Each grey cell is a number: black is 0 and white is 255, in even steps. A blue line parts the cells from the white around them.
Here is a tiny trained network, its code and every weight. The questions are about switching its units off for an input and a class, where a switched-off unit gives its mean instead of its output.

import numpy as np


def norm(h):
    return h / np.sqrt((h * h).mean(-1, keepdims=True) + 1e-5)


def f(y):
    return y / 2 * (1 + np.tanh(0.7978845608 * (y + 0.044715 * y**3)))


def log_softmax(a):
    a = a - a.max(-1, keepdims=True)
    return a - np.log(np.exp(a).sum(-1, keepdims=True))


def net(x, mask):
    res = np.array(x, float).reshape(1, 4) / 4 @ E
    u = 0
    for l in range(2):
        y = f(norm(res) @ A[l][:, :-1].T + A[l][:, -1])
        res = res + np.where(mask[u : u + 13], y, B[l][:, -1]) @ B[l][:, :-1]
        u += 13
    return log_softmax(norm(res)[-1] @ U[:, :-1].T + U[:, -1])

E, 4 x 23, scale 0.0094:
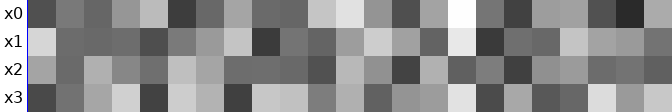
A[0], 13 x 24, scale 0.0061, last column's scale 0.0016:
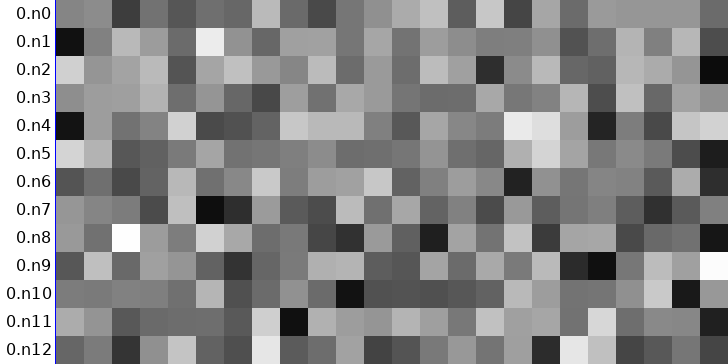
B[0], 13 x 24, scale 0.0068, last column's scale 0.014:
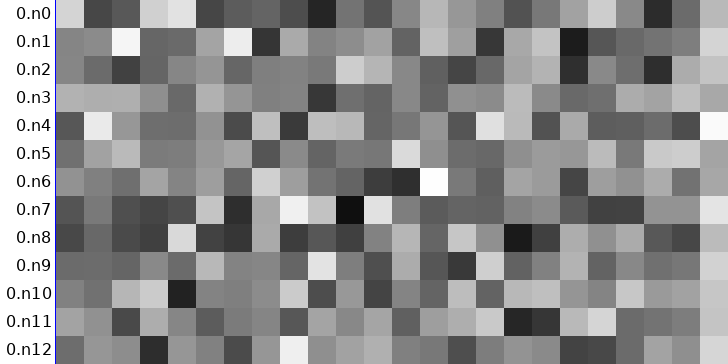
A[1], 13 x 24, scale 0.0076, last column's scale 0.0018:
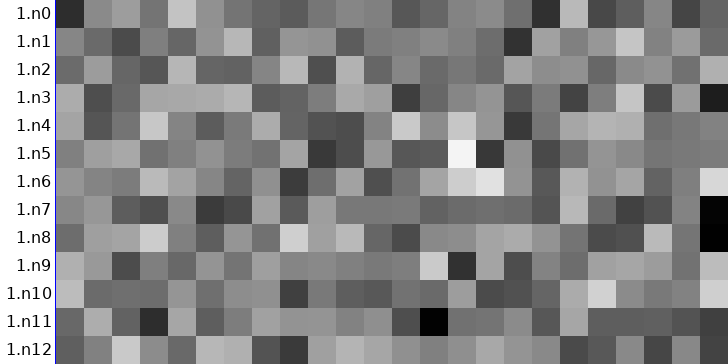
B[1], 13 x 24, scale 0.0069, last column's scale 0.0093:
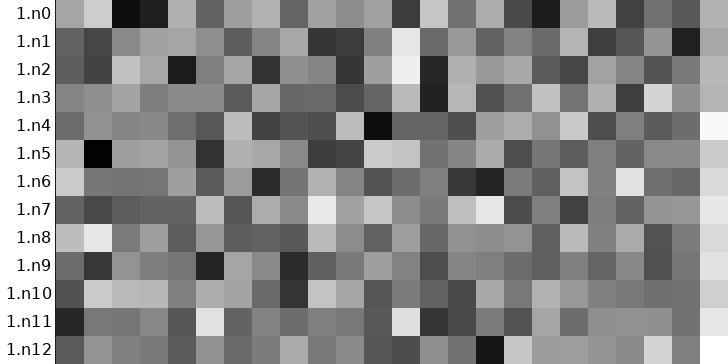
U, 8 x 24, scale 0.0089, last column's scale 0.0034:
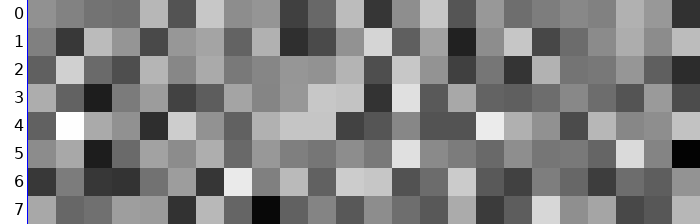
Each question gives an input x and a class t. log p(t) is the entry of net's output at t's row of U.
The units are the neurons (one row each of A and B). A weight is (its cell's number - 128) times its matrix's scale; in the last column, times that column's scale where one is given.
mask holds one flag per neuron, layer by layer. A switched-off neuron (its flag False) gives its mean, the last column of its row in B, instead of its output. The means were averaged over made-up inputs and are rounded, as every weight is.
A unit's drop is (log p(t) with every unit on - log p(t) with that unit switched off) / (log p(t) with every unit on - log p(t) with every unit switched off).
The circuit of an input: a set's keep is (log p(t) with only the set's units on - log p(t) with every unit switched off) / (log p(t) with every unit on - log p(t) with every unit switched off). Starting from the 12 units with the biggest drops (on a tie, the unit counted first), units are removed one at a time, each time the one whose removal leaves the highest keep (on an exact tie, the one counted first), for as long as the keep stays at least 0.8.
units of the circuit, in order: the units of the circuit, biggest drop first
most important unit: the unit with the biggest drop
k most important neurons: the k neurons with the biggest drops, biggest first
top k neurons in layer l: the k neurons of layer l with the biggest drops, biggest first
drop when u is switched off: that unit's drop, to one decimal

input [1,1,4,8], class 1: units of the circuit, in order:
0.n4
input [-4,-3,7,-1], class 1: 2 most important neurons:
0.n10; 0.n4
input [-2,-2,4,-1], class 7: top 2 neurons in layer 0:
0.n8; 0.n7
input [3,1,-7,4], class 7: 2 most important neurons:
0.n0; 1.n9
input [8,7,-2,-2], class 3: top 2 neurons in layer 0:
0.n12; 0.n7
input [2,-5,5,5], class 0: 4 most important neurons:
0.n8; 0.n1; 1.n5; 1.n0
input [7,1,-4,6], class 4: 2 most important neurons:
0.n8; 0.n1
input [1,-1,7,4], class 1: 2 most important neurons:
0.n1; 0.n4
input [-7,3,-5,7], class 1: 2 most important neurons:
0.n4; 1.n1
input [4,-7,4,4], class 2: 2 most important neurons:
1.n0; 0.n8
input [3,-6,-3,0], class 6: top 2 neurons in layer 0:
0.n10; 0.n1
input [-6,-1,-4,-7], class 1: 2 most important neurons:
0.n4; 1.n2
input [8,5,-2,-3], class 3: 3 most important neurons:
0.n0; 0.n11; 0.n6
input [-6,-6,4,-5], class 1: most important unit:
0.n10
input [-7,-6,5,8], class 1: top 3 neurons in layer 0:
0.n4; 0.n8; 0.n12
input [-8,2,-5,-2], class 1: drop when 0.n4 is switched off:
0.3
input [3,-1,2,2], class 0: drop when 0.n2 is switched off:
0.2
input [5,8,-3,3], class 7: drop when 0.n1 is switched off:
0.0
